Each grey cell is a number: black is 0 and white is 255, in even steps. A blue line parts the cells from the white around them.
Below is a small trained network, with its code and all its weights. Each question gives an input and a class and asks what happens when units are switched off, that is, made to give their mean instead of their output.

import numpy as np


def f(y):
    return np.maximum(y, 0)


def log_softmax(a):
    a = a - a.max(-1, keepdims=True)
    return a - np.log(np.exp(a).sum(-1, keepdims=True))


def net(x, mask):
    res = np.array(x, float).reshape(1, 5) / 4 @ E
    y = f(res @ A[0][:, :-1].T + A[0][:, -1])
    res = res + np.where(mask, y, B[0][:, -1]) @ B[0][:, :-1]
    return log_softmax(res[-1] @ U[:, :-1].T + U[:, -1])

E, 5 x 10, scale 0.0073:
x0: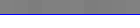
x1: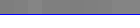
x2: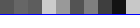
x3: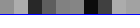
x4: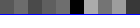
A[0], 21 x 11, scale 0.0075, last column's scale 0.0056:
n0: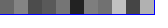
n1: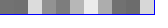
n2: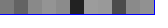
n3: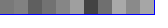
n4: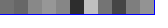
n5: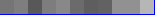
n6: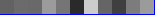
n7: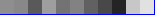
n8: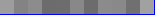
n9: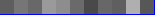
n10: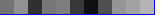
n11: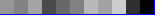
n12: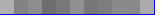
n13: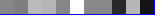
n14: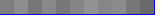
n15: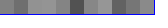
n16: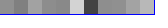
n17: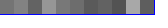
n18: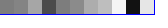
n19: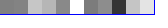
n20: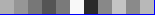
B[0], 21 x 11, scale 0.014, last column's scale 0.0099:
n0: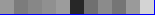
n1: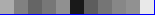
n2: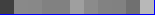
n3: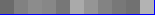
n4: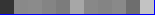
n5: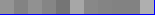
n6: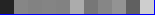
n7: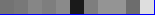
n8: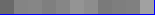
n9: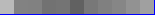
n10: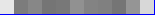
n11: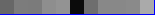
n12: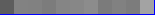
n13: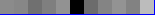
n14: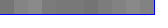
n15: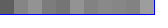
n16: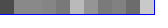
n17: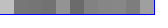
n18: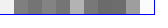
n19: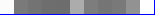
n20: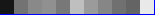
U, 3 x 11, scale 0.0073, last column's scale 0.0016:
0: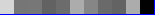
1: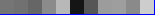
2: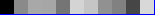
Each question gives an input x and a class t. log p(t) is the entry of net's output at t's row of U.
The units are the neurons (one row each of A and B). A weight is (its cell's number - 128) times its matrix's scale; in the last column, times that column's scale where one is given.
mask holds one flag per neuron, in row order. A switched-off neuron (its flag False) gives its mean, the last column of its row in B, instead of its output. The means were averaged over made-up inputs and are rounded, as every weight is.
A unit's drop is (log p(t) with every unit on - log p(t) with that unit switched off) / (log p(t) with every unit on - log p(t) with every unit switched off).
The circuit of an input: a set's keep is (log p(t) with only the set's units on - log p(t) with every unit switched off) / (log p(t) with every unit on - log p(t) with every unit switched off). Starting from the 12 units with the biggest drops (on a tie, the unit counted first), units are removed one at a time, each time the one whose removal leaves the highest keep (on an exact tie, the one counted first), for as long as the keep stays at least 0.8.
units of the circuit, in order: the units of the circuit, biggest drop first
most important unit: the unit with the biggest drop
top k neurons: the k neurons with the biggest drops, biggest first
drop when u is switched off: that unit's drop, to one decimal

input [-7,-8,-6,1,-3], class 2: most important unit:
n20
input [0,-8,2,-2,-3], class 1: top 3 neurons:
n18, n10, n13
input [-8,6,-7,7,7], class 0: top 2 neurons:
n18, n10
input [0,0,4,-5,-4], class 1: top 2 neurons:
n13, n18
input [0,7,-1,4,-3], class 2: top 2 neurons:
n20, n18
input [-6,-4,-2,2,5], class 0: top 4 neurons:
n7, n18, n1, n13
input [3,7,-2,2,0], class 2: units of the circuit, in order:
n19, n1
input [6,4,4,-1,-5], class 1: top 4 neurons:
n13, n18, n7, n10
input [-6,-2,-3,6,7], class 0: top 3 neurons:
n10, n18, n7
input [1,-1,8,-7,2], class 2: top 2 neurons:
n6, n4
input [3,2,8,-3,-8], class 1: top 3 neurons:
n13, n7, n18
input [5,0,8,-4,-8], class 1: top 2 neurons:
n13, n7
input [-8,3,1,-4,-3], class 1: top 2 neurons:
n18, n1
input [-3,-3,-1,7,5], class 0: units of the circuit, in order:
n10
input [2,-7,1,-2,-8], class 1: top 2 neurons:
n13, n18
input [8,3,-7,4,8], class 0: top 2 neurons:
n18, n7
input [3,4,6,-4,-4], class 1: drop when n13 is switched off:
0.2
